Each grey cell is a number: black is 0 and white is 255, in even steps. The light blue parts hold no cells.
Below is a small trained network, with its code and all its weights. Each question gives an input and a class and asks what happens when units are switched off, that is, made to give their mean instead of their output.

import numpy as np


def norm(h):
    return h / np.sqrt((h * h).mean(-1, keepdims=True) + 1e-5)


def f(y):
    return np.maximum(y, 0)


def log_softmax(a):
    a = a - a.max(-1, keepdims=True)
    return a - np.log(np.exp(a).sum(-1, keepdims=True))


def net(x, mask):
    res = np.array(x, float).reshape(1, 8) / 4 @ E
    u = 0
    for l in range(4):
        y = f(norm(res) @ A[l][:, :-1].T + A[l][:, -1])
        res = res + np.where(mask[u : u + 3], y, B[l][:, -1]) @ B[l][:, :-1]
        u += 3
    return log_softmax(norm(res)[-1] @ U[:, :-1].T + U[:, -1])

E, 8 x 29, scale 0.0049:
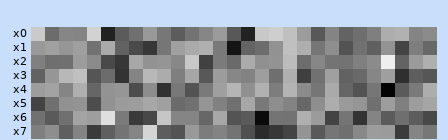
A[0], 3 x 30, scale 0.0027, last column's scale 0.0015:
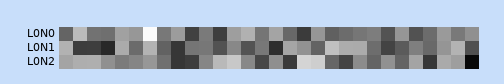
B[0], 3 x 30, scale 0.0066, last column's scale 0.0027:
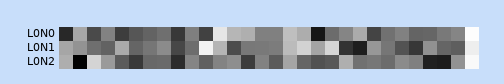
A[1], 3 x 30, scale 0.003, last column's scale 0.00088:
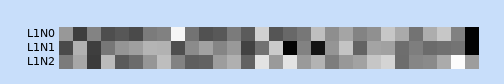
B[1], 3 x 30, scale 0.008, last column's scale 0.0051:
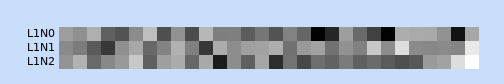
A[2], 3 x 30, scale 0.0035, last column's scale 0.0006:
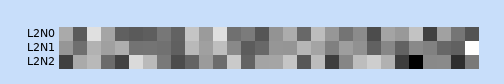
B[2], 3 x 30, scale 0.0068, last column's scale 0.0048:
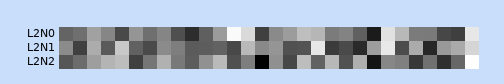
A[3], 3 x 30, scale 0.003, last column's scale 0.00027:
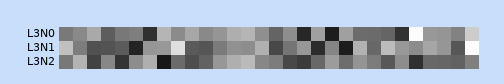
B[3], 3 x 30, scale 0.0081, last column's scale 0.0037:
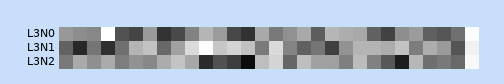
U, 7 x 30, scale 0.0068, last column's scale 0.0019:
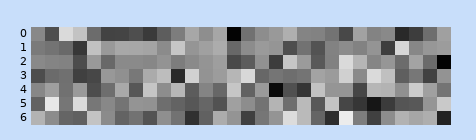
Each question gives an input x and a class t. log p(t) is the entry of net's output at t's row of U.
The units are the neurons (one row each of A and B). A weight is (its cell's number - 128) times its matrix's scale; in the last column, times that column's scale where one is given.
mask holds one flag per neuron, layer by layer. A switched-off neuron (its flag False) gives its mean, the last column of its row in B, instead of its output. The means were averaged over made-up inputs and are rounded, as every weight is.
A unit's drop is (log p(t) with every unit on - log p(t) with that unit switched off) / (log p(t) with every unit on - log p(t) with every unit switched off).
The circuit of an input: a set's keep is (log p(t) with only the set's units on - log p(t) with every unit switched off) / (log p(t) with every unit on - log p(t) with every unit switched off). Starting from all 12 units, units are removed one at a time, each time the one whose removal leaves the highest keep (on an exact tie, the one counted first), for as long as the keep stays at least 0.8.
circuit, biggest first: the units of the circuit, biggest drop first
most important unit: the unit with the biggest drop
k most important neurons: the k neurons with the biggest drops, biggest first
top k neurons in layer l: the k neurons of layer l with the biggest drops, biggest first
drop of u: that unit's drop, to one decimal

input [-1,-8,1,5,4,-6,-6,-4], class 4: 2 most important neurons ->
(L1N2, L1N0)
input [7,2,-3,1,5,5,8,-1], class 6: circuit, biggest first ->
(L2N2, L3N0)
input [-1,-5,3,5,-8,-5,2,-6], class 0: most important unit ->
L1N2
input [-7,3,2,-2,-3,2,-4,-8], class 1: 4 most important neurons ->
(L1N1, L3N2, L3N0, L2N2)
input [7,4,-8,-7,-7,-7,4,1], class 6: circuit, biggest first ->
(L2N2, L2N0)
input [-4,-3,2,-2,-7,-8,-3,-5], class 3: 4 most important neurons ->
(L1N1, L2N2, L1N2, L0N1)
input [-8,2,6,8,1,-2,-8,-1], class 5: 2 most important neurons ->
(L1N2, L3N1)
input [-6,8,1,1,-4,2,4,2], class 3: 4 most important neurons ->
(L1N1, L2N2, L0N1, L3N2)
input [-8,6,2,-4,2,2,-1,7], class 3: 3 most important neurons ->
(L1N1, L1N2, L3N0)
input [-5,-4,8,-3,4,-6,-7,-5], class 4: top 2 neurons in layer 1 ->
(L1N2, L1N0)
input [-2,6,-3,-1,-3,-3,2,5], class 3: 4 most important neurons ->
(L1N2, L1N1, L2N2, L3N0)
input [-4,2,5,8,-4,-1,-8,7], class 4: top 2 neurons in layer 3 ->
(L3N1, L3N0)
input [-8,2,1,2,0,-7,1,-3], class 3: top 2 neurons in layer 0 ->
(L0N1, L0N2)
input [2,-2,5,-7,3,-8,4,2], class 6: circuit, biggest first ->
(L2N2)
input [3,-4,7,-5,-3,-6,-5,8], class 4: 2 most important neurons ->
(L1N0, L2N2)
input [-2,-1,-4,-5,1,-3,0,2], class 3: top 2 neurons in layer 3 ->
(L3N1, L3N2)
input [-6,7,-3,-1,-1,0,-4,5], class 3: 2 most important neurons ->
(L1N2, L1N1)
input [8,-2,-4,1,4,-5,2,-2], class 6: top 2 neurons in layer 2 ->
(L2N2, L2N0)
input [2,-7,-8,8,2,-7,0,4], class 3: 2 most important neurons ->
(L3N1, L1N2)
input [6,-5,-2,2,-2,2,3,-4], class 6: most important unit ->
L2N0
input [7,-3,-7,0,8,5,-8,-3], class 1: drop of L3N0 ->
0.2
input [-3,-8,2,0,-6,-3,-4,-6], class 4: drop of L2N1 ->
0.0
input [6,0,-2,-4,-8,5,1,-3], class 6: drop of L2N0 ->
0.1
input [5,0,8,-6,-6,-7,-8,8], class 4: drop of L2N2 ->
0.2
